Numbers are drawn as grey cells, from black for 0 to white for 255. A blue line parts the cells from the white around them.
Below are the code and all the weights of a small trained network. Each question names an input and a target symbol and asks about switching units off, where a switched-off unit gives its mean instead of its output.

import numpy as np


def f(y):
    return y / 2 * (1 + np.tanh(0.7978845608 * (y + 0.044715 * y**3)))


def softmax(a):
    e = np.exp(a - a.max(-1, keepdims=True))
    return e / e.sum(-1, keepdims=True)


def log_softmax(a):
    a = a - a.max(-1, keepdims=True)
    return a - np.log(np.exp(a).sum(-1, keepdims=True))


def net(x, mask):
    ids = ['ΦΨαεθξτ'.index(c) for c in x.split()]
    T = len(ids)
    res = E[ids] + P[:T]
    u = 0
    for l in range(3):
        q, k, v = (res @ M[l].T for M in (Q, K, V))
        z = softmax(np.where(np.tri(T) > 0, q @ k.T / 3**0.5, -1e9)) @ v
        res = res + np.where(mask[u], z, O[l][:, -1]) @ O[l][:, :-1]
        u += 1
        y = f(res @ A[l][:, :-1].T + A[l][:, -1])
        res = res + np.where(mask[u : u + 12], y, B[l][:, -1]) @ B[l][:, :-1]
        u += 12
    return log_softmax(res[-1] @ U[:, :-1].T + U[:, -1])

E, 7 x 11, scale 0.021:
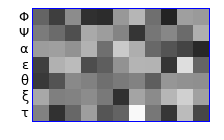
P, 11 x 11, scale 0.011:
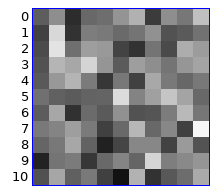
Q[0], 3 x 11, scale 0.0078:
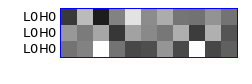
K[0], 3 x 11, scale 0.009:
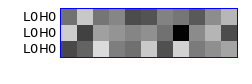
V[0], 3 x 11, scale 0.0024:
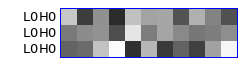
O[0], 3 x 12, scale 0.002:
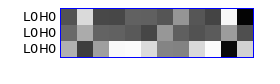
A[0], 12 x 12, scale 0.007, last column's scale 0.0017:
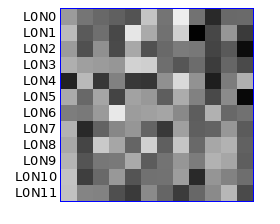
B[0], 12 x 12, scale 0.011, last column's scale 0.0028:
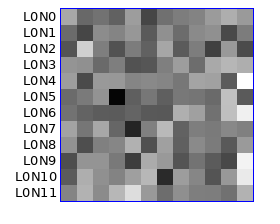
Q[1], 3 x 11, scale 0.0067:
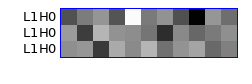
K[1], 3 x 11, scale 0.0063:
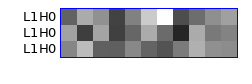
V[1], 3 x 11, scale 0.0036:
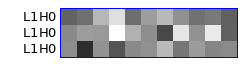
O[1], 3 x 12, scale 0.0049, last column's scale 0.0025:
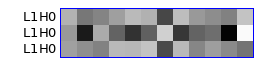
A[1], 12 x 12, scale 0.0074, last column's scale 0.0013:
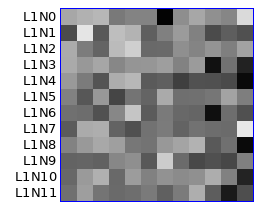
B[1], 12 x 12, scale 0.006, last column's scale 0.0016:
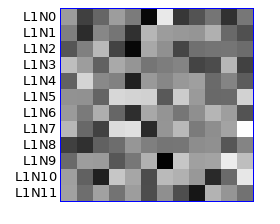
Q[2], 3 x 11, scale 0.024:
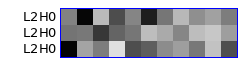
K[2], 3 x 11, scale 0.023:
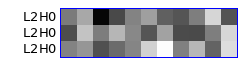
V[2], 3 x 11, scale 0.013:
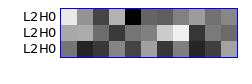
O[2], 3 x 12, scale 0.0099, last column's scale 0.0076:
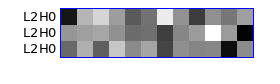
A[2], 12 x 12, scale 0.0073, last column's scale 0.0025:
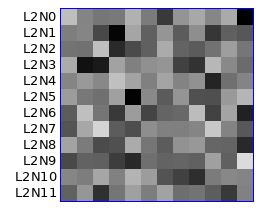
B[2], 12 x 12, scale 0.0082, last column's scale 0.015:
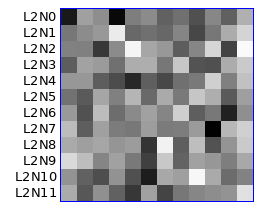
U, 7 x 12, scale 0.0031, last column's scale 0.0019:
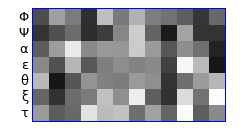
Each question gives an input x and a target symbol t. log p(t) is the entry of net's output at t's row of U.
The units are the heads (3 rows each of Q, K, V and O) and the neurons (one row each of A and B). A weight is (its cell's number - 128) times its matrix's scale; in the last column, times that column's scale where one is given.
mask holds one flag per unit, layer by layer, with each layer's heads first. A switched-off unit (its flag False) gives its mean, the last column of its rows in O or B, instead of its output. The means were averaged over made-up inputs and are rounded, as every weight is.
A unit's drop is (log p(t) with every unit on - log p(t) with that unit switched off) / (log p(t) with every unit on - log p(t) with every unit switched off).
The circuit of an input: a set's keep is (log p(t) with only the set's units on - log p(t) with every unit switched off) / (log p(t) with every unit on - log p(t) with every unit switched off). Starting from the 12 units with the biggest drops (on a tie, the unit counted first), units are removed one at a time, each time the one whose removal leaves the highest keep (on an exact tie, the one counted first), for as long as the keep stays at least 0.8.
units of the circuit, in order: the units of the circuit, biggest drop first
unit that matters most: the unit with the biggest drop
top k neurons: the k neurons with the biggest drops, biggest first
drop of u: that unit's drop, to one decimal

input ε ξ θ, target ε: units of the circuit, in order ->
(L2H0 L2N0)
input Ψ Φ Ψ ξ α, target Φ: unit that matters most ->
L0N0
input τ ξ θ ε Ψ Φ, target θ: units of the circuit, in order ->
(L2H0 L2N1)
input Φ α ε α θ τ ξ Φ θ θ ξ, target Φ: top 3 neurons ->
(L2N0 L0N11 L2N8)
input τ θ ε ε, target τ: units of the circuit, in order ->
(L2H0 L0N10)
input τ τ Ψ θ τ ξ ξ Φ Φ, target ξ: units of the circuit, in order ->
(L2H0 L2N2)
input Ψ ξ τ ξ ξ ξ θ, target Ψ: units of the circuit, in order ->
(L2H0 L2N4 L2N11)
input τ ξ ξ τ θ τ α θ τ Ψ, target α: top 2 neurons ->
(L0N3 L2N7)
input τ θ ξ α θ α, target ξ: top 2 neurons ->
(L0N0 L2N2)
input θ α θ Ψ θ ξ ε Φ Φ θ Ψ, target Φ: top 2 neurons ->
(L2N0 L0N11)
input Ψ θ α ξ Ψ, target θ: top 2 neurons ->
(L0N7 L0N4)
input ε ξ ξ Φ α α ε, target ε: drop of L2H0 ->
1.0
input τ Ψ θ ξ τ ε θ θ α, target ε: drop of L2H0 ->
0.7
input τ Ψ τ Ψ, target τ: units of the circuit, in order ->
(L2H0)
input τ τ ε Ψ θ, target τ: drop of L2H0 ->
0.9
